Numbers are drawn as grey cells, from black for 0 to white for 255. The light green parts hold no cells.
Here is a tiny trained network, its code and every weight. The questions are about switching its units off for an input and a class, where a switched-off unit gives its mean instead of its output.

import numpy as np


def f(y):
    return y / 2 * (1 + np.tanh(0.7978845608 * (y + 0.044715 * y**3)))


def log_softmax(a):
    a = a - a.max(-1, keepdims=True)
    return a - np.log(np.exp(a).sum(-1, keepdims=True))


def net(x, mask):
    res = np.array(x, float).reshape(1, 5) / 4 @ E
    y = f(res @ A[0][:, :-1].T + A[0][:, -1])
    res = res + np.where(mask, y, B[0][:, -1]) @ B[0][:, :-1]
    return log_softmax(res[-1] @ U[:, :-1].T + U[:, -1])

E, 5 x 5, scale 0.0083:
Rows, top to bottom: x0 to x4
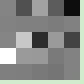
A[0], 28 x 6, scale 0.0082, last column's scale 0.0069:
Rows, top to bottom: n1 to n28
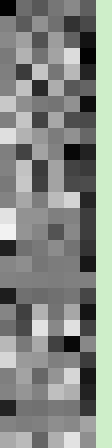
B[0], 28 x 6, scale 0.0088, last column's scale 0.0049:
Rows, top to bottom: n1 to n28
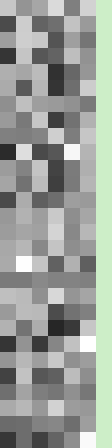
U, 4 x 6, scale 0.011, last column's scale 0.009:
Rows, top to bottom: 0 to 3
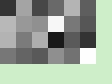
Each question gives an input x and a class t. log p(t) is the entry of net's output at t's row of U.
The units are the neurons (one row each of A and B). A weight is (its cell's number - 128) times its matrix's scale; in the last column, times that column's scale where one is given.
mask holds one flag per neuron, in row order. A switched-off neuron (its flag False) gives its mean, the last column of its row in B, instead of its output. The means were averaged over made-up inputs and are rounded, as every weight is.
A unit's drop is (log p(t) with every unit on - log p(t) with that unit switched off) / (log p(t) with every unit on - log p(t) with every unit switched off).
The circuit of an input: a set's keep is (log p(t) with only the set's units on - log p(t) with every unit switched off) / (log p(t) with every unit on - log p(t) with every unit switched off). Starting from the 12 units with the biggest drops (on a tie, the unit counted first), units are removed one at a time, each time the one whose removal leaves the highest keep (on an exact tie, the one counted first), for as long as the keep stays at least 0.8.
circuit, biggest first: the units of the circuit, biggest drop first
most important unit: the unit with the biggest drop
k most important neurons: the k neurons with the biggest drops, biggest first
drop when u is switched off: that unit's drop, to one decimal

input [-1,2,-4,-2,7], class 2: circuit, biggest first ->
n22, n21
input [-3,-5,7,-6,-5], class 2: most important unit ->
n6
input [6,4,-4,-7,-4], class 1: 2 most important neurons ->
n1, n19
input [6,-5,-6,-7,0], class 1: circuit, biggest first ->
n1, n19
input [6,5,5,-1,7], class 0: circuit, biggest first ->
n22, n10
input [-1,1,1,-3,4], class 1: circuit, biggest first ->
n28, n22
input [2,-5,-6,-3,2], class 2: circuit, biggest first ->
n21, n5
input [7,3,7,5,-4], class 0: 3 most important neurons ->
n22, n10, n2
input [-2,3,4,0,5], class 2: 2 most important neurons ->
n22, n6
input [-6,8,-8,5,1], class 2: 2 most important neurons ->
n21, n5
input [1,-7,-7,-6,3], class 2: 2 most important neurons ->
n21, n5
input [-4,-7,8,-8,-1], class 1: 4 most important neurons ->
n1, n19, n26, n16
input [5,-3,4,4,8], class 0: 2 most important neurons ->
n22, n10
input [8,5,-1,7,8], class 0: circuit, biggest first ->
n22
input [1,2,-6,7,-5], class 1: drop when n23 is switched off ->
0.1
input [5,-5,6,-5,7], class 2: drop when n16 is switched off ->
-0.1
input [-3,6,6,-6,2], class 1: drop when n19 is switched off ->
0.2
